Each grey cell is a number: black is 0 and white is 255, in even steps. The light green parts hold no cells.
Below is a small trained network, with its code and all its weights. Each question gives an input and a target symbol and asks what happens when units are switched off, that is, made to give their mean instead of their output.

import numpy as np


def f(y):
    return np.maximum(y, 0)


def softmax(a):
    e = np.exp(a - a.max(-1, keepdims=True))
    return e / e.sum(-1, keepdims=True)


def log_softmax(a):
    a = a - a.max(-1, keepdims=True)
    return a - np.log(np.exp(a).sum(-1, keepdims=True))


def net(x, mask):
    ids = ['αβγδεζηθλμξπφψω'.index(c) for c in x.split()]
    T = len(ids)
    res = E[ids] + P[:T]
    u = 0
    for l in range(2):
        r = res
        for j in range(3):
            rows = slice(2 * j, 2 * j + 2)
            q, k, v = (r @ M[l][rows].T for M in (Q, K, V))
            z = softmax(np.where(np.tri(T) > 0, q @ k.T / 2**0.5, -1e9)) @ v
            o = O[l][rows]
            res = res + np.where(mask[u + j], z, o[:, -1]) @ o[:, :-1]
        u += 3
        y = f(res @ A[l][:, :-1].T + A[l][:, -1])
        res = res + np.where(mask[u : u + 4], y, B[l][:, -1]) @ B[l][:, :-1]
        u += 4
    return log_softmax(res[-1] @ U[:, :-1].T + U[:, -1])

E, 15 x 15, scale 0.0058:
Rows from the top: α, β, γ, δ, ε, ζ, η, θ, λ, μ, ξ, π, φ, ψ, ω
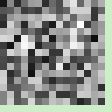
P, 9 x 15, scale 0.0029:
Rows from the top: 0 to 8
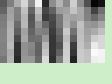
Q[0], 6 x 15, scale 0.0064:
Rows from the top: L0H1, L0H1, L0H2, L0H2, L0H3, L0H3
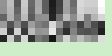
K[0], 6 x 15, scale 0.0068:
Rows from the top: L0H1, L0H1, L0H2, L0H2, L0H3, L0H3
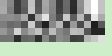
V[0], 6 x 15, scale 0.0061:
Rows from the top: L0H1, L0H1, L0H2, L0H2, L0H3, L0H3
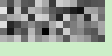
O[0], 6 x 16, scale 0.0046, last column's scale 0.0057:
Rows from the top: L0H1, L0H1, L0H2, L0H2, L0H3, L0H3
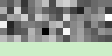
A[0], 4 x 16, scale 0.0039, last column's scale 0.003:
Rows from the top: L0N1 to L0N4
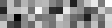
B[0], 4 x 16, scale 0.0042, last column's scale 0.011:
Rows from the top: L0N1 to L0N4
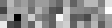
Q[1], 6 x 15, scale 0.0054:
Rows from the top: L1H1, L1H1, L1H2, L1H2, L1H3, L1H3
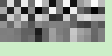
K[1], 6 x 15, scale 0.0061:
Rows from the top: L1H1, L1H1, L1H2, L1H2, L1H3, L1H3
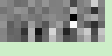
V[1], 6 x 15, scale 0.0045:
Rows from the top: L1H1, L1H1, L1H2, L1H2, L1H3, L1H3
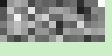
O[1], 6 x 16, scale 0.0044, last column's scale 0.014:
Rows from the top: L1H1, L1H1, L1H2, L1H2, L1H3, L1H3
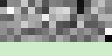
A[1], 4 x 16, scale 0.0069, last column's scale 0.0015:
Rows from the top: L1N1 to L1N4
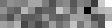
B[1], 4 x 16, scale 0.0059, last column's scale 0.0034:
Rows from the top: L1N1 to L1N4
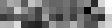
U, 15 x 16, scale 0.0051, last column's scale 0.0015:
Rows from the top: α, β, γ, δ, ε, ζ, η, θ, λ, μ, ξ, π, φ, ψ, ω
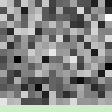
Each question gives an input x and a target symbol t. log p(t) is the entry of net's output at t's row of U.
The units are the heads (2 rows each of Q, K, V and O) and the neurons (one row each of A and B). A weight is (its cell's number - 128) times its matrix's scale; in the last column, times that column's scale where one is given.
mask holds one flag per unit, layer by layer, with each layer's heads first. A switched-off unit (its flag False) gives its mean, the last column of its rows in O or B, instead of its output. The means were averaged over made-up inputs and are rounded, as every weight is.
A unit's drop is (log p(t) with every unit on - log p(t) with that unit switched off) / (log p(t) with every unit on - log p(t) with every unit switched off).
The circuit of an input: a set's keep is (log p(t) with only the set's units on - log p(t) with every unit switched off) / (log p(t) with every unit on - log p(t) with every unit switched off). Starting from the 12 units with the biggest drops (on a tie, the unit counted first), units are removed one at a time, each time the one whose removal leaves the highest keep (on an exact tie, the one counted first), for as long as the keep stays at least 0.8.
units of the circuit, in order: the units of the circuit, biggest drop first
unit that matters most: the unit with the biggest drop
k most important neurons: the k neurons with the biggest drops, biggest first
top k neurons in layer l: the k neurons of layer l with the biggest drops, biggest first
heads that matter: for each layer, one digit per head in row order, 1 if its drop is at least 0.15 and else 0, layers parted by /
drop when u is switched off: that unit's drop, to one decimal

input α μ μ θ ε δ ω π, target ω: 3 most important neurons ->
(L1N4, L0N3, L0N2)
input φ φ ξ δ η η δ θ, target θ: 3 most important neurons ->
(L0N1, L0N2, L1N1)
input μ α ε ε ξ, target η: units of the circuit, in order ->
(L1H3, L0H2, L1N2, L0N4)
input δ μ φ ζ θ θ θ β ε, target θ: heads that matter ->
010 / 110
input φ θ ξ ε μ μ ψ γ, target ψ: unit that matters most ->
L0H1
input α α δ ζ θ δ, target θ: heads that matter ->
010 / 010
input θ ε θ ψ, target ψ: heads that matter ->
100 / 011
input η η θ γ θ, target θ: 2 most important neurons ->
(L0N2, L1N1)
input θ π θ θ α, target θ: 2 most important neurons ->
(L0N1, L1N1)
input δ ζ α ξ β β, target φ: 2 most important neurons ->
(L1N3, L0N4)
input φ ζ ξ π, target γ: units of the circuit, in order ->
(L0H1, L1N1)
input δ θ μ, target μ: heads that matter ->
011 / 101
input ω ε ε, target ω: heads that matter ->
000 / 110
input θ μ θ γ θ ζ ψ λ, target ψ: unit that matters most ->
L0H1
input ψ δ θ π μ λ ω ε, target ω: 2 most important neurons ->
(L1N4, L0N3)
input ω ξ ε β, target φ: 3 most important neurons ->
(L1N3, L0N3, L0N4)
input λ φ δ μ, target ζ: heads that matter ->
001 / 011
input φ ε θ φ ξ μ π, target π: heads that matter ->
110 / 001
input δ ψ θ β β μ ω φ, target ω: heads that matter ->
010 / 101
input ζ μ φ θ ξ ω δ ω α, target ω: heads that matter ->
010 / 101
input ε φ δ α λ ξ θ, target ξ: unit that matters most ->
L0N4
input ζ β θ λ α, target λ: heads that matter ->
001 / 100
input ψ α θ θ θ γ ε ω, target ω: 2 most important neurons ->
(L0N2, L1N4)
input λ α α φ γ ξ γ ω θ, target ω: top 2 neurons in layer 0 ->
(L0N3, L0N2)
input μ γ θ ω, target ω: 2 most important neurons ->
(L1N4, L0N2)
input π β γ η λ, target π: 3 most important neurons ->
(L1N2, L0N1, L0N3)
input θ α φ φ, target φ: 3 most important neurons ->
(L1N3, L0N2, L1N4)
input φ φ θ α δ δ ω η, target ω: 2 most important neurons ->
(L0N2, L1N4)
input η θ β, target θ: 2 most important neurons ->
(L0N2, L0N1)
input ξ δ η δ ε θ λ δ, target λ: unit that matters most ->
L0H3
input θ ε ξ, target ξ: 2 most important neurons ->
(L0N4, L1N2)
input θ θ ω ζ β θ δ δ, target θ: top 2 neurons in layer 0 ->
(L0N1, L0N2)
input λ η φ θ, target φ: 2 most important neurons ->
(L0N2, L1N3)
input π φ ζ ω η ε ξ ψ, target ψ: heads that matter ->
100 / 010
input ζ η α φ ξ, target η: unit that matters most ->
L1H3
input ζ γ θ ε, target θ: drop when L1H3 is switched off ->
0.0
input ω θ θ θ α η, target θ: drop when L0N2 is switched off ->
0.2
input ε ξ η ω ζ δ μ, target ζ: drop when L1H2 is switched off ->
0.2
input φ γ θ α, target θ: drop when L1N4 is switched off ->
0.0
